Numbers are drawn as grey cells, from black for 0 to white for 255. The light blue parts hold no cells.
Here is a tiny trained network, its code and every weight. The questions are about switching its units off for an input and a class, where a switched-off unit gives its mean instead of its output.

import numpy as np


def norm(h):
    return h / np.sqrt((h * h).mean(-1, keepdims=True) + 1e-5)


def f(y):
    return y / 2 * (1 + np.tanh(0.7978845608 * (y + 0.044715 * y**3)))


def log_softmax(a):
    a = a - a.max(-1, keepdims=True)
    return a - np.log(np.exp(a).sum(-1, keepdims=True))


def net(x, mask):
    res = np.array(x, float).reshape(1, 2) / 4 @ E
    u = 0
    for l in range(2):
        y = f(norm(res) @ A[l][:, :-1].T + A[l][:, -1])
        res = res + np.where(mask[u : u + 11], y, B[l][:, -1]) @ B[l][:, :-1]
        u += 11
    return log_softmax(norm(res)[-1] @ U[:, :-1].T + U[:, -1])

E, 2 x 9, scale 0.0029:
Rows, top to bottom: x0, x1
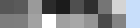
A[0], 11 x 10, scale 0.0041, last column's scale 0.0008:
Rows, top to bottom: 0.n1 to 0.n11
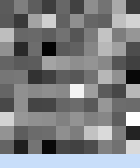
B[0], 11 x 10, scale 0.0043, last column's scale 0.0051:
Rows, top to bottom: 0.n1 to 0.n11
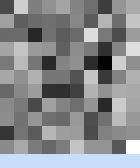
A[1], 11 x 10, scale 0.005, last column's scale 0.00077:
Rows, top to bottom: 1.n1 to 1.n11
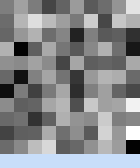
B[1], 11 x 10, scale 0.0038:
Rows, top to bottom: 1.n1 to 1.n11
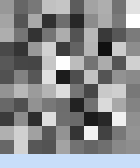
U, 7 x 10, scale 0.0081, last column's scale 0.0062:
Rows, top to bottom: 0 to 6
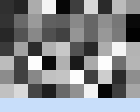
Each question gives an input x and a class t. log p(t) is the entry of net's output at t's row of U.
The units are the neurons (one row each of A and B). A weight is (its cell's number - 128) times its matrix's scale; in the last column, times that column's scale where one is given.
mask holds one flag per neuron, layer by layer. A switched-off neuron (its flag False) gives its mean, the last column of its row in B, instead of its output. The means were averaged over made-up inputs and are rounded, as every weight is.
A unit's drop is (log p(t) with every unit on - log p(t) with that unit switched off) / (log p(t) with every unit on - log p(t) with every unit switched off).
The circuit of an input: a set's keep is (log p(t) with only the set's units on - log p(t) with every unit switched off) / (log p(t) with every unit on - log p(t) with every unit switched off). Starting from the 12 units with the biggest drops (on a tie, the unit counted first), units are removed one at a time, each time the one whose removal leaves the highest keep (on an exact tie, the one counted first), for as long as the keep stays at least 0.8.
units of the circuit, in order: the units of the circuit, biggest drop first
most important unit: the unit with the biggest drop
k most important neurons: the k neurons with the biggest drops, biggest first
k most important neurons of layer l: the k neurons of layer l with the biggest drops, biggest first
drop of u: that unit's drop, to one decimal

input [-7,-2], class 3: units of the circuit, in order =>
(0.n4 0.n6 1.n9)
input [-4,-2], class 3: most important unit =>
0.n4
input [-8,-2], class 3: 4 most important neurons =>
(0.n4 0.n6 1.n9 0.n11)
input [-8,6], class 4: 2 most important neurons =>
(0.n7 1.n2)
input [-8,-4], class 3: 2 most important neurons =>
(1.n9 0.n4)
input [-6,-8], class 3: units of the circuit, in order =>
(0.n10 1.n9)
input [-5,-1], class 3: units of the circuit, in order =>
(0.n4 0.n6 1.n9)
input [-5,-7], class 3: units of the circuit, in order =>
(0.n10 1.n9)
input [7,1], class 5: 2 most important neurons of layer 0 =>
(0.n7 0.n11)
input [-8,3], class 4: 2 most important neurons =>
(0.n7 0.n11)
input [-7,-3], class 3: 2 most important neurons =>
(0.n4 1.n9)
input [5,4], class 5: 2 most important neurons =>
(0.n3 1.n5)
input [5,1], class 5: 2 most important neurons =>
(1.n5 0.n7)
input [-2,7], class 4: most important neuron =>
(1.n2)
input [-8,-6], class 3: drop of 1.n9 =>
0.1
